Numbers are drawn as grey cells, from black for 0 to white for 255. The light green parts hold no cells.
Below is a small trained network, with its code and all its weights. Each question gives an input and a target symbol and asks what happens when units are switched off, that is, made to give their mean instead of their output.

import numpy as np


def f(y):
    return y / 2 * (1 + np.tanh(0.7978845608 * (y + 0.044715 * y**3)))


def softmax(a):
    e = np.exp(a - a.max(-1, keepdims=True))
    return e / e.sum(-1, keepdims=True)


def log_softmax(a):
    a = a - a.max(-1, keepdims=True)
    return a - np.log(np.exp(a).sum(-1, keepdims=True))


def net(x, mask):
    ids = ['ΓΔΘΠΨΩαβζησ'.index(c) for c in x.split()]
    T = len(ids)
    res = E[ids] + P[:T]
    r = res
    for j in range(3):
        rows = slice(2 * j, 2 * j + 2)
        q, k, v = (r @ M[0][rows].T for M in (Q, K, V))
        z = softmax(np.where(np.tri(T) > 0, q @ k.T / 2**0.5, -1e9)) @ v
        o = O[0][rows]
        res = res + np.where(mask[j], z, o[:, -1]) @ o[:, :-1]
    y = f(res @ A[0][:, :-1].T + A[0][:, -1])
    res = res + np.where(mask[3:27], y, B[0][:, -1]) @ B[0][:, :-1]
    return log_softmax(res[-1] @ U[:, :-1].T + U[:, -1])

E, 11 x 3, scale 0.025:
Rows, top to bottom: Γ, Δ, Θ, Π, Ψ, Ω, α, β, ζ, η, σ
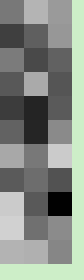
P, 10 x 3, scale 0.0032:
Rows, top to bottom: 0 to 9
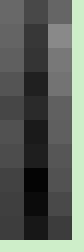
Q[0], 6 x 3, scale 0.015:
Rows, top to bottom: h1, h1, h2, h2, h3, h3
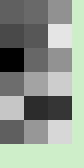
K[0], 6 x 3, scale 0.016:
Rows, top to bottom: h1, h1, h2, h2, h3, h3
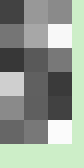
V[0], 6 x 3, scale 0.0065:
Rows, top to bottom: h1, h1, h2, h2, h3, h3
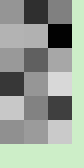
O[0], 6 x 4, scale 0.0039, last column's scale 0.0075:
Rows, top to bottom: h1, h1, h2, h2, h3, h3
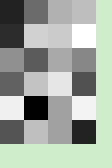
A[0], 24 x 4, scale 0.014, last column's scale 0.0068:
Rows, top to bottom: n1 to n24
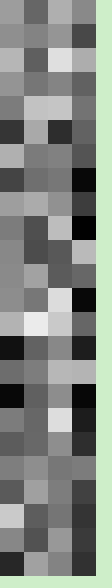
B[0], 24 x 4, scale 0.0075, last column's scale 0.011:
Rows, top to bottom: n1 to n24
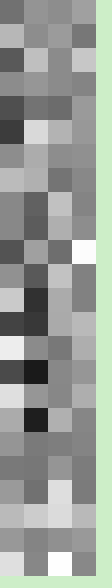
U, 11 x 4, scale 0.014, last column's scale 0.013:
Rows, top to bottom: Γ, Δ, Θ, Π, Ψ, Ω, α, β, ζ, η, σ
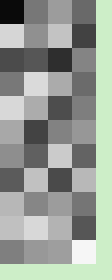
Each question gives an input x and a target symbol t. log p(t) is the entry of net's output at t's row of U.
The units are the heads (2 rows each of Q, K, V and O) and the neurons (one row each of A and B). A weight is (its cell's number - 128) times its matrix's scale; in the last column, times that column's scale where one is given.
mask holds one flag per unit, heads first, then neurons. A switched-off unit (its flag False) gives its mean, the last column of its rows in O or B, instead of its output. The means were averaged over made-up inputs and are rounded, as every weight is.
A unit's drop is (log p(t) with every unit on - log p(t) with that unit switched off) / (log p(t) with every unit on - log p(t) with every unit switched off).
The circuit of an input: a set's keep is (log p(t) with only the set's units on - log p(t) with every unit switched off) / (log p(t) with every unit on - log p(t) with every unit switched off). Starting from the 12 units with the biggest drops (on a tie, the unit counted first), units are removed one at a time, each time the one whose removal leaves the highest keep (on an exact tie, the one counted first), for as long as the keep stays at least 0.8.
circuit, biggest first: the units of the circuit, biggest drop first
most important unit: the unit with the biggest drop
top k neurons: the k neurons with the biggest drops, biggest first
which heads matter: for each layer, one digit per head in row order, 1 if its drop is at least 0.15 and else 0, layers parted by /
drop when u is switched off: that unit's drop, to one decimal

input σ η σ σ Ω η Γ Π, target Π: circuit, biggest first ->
(n6 n24)
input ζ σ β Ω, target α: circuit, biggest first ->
(h3 n10 n18 n3)
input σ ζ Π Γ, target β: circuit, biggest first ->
(h2 h3 n22)
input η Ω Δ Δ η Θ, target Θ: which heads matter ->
101
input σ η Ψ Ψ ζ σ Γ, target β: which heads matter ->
110
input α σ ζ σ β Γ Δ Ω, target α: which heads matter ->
011
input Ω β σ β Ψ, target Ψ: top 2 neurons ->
(n15 n17)
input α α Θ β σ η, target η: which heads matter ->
100
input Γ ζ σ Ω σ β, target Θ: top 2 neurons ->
(n22 n24)
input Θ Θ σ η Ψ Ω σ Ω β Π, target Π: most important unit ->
n6
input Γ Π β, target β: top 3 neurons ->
(n6 n22 n14)
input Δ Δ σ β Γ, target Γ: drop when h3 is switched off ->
0.4
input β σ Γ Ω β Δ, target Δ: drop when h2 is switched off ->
0.1
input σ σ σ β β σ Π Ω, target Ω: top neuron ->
(n15)
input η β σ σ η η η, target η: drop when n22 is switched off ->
0.4
